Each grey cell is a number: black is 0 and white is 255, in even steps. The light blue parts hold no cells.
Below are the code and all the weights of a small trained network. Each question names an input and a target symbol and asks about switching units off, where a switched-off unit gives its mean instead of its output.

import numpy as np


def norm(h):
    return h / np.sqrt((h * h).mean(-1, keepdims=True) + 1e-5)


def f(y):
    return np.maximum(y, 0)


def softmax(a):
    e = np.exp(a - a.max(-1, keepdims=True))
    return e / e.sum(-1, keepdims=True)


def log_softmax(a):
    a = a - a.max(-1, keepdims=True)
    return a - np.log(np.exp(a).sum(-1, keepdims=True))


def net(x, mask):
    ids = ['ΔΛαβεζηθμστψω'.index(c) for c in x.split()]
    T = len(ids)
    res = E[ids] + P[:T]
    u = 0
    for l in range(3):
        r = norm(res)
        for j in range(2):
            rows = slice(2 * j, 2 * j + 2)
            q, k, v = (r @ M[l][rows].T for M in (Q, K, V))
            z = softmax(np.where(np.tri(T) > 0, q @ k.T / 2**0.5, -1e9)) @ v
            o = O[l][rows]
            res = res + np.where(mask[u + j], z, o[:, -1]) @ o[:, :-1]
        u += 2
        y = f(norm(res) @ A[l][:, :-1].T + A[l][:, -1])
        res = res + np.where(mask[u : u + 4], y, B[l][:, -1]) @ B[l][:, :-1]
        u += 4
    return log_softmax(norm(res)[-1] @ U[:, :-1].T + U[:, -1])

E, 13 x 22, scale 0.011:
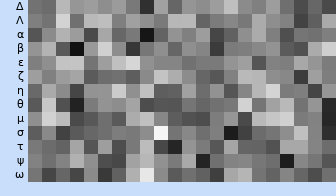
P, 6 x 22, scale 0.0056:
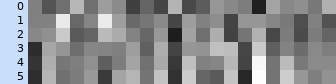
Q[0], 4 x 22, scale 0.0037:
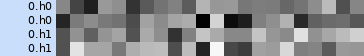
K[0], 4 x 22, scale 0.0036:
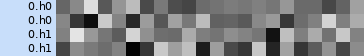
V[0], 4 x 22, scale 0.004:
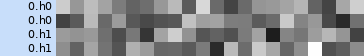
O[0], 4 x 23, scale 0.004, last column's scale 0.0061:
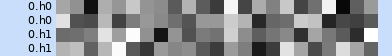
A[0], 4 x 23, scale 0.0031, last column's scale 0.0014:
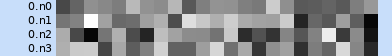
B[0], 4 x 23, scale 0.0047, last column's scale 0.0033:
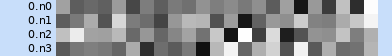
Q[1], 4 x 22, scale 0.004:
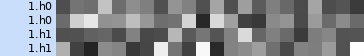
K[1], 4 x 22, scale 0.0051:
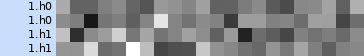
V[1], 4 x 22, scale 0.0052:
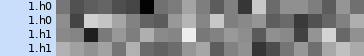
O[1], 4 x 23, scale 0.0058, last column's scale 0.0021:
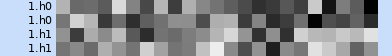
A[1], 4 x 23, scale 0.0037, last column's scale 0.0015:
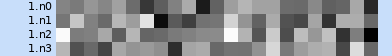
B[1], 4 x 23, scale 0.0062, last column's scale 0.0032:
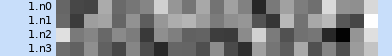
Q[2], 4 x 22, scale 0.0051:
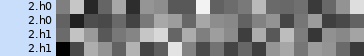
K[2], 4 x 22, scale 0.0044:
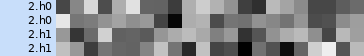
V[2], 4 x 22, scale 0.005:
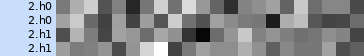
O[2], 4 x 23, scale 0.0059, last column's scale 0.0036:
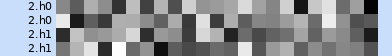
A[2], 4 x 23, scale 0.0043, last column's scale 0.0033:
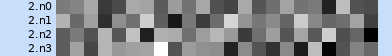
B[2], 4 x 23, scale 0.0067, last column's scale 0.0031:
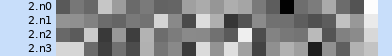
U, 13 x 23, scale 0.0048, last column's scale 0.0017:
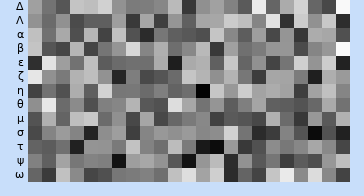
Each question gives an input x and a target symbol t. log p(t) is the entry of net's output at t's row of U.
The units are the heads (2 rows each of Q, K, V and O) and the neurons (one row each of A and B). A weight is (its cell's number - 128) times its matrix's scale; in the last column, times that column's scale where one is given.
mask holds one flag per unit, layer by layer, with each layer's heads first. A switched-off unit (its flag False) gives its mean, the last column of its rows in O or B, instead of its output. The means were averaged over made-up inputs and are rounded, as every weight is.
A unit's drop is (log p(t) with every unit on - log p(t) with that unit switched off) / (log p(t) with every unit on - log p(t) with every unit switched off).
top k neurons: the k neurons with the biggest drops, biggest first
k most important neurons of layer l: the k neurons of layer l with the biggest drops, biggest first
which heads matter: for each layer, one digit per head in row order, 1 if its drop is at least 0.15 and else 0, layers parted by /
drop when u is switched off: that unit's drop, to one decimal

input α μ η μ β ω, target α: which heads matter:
11 / 01 / 01
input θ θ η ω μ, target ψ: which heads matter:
00 / 01 / 00
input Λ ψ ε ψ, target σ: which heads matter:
01 / 00 / 00
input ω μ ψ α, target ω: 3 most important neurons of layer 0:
0.n2, 0.n1, 0.n0
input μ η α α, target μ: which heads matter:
01 / 00 / 10
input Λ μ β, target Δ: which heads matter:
00 / 00 / 10
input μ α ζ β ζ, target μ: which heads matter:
11 / 10 / 10
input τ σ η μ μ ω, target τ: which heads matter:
10 / 10 / 11
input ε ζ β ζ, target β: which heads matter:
01 / 10 / 01
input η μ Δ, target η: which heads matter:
11 / 10 / 10
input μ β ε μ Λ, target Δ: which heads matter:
01 / 00 / 00
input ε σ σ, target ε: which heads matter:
11 / 00 / 10
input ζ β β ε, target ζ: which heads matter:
10 / 01 / 00
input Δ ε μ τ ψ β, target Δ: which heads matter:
01 / 01 / 10
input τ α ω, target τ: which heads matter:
11 / 10 / 11
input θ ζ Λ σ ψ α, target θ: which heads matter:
10 / 10 / 11
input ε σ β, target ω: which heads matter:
00 / 01 / 00
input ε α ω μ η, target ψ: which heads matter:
00 / 01 / 00
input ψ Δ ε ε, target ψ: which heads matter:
01 / 01 / 00
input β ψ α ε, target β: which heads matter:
01 / 00 / 01
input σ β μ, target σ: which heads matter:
11 / 01 / 00
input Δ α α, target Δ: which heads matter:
11 / 11 / 10
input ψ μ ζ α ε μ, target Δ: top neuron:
0.n1
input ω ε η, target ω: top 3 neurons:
0.n2, 2.n2, 0.n0
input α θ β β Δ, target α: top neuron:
0.n1
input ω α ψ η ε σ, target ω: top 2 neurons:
0.n2, 2.n2
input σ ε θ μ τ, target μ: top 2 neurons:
1.n2, 0.n1
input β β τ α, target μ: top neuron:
0.n1
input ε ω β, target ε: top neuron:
0.n2
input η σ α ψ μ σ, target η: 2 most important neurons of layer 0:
0.n1, 0.n0
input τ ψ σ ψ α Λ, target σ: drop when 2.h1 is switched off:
-0.2
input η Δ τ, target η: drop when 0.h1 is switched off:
0.4
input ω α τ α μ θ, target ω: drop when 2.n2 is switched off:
0.8
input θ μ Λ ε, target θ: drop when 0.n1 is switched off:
-0.1
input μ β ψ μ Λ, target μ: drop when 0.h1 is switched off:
1.0
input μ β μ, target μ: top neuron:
1.n1
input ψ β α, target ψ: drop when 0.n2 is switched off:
0.0
